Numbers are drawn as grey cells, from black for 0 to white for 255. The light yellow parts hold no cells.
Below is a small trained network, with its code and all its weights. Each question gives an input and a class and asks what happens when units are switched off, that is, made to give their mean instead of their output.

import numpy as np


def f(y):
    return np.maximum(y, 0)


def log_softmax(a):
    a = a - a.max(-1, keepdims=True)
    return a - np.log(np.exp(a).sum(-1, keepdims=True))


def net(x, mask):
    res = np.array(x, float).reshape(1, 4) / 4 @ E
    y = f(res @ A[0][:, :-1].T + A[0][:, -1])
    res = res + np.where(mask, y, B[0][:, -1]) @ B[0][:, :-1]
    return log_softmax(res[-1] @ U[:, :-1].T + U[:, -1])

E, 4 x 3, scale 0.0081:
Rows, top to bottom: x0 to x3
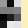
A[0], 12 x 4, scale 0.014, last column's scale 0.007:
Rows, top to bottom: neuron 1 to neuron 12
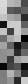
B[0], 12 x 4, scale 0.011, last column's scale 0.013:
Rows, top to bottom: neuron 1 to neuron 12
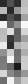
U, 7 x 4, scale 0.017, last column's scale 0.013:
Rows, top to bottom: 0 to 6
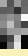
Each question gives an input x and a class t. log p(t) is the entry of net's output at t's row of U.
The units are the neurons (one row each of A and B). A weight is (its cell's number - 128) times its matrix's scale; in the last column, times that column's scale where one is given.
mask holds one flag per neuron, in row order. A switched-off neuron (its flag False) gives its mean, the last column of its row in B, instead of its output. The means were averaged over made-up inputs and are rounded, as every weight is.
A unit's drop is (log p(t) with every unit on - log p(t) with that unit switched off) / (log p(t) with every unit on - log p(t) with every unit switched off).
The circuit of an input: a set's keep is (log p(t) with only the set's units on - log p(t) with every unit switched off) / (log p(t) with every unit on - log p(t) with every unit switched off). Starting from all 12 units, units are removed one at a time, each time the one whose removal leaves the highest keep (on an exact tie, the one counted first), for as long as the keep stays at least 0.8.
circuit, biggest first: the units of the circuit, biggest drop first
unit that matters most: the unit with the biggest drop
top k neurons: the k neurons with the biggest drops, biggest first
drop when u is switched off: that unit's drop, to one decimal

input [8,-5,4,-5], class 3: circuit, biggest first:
[neuron 9]
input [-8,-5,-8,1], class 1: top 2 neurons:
[neuron 1; neuron 3]
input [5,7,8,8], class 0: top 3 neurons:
[neuron 4; neuron 1; neuron 3]
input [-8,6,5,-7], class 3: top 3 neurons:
[neuron 12; neuron 8; neuron 4]
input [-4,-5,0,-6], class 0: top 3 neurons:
[neuron 7; neuron 2; neuron 9]
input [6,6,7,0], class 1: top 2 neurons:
[neuron 10; neuron 12]
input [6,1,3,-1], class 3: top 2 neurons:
[neuron 9; neuron 5]
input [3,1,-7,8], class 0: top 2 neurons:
[neuron 4; neuron 6]
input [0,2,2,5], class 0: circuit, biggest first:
[neuron 4; neuron 9]
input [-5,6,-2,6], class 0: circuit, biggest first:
[neuron 4; neuron 9]
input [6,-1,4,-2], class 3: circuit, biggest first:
[neuron 9; neuron 5]
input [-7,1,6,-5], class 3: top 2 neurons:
[neuron 12; neuron 8]
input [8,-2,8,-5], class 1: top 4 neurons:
[neuron 10; neuron 12; neuron 4; neuron 8]
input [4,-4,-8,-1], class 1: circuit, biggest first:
[neuron 1]
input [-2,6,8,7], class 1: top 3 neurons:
[neuron 10; neuron 7; neuron 2]
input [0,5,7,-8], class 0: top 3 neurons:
[neuron 7; neuron 2; neuron 1]
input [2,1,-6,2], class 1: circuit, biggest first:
[neuron 1; neuron 3]
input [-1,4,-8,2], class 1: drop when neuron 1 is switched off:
0.1
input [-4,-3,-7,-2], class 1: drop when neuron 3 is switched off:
0.1
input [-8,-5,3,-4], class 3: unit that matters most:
neuron 12
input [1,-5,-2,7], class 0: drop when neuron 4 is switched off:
0.2
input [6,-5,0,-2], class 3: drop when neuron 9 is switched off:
0.2
